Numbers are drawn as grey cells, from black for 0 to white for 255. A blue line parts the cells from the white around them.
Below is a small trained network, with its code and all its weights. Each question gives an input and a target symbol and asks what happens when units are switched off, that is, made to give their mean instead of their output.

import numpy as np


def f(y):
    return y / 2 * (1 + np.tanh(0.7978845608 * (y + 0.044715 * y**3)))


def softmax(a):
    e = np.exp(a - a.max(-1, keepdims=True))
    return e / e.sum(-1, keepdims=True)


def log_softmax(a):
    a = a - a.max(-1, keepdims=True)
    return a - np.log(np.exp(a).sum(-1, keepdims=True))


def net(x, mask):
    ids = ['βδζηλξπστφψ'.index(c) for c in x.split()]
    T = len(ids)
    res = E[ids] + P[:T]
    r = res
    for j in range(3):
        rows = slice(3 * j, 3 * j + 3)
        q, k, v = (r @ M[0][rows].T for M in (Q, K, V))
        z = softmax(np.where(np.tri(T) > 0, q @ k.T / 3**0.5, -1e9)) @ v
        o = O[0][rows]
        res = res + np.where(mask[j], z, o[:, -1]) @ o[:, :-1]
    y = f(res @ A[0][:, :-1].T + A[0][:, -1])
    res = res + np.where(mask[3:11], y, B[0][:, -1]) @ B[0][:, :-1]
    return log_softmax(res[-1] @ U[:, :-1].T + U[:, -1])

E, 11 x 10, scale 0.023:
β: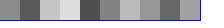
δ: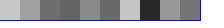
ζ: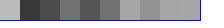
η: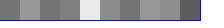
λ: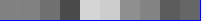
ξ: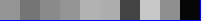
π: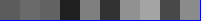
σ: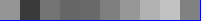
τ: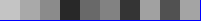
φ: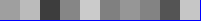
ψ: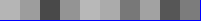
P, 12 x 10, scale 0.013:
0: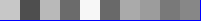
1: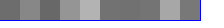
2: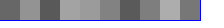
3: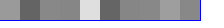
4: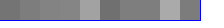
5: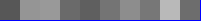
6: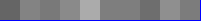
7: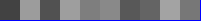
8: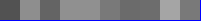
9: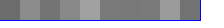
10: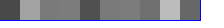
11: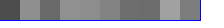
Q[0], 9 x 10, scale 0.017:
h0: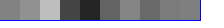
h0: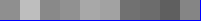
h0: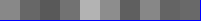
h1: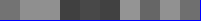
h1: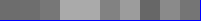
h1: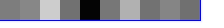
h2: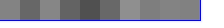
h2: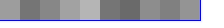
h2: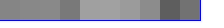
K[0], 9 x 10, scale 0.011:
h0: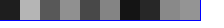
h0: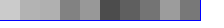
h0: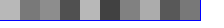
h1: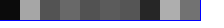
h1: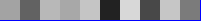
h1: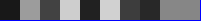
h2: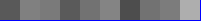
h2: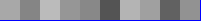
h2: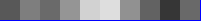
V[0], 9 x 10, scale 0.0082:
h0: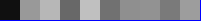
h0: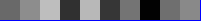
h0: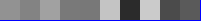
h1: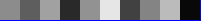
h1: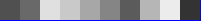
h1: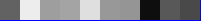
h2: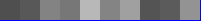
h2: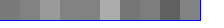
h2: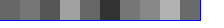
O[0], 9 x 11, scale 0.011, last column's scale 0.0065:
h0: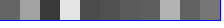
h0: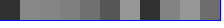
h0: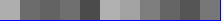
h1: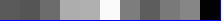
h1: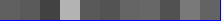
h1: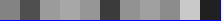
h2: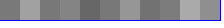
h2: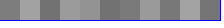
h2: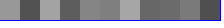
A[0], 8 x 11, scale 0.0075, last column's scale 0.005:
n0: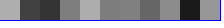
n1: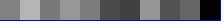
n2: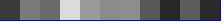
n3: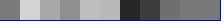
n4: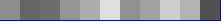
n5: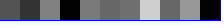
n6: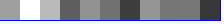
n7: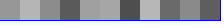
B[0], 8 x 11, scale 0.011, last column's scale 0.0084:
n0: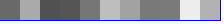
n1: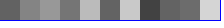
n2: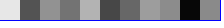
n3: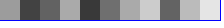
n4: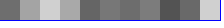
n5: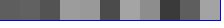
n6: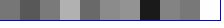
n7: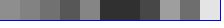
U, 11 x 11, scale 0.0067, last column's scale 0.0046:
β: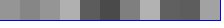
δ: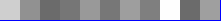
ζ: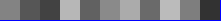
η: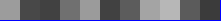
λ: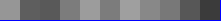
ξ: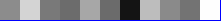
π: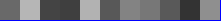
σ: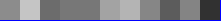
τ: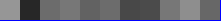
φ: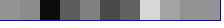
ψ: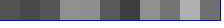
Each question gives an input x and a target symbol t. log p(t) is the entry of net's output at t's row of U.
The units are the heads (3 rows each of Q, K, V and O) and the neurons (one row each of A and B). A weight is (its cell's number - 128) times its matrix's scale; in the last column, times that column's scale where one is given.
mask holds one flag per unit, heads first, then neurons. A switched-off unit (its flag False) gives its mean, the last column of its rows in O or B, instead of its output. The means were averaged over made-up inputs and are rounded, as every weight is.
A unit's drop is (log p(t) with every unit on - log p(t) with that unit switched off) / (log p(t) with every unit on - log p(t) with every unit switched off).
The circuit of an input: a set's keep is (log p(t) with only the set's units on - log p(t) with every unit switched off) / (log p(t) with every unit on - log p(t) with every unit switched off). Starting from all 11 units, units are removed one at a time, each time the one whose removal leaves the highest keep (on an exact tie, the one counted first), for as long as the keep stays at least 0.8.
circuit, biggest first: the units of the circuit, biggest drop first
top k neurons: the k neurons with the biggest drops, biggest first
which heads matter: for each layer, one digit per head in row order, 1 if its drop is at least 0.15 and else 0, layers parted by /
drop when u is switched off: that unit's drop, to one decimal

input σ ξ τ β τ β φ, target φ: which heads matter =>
010
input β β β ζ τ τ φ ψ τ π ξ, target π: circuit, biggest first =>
[h1; n1]
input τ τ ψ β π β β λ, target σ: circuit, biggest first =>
[h0; h1; n0]
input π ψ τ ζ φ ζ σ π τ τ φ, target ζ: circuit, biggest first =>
[h0; h1; n6; n3]
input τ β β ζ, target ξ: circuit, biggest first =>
[h1; n4; h0; n7]
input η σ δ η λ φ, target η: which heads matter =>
110
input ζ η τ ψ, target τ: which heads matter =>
110
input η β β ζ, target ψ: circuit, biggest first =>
[h1; h0]
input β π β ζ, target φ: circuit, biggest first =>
[h1; n6; n0]
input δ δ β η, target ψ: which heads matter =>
100
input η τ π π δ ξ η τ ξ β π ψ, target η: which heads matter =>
110
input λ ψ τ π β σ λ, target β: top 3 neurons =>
[n4; n2; n3]
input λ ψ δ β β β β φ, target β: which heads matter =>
010
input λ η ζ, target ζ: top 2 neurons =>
[n0; n7]
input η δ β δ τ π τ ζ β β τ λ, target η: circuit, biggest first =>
[n2; h1]
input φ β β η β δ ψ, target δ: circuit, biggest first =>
[h1; n6]
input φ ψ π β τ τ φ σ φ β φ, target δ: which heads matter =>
010
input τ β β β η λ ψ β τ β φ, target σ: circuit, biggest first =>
[h0; h1]
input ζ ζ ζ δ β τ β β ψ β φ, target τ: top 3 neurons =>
[n6; n7; n3]
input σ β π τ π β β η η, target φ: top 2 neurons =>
[n3; n0]
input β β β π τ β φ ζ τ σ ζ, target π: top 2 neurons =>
[n5; n3]
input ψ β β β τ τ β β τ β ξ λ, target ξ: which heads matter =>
111
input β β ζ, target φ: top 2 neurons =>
[n0; n6]
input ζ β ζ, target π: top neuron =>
[n5]
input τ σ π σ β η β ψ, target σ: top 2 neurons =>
[n0; n4]
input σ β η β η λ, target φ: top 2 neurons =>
[n3; n0]
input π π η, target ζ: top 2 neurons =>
[n3; n6]
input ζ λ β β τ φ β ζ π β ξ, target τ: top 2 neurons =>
[n6; n7]
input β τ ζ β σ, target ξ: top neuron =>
[n4]
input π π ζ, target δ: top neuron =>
[n3]
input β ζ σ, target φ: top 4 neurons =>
[n0; n6; n1; n4]
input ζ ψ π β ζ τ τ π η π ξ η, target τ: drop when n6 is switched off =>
0.8
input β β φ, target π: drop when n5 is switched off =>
0.0
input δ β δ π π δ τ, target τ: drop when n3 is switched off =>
0.1
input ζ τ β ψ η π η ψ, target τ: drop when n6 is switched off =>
0.9
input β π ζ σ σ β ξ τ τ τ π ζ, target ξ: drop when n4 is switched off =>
0.2
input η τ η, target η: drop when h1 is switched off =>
1.0
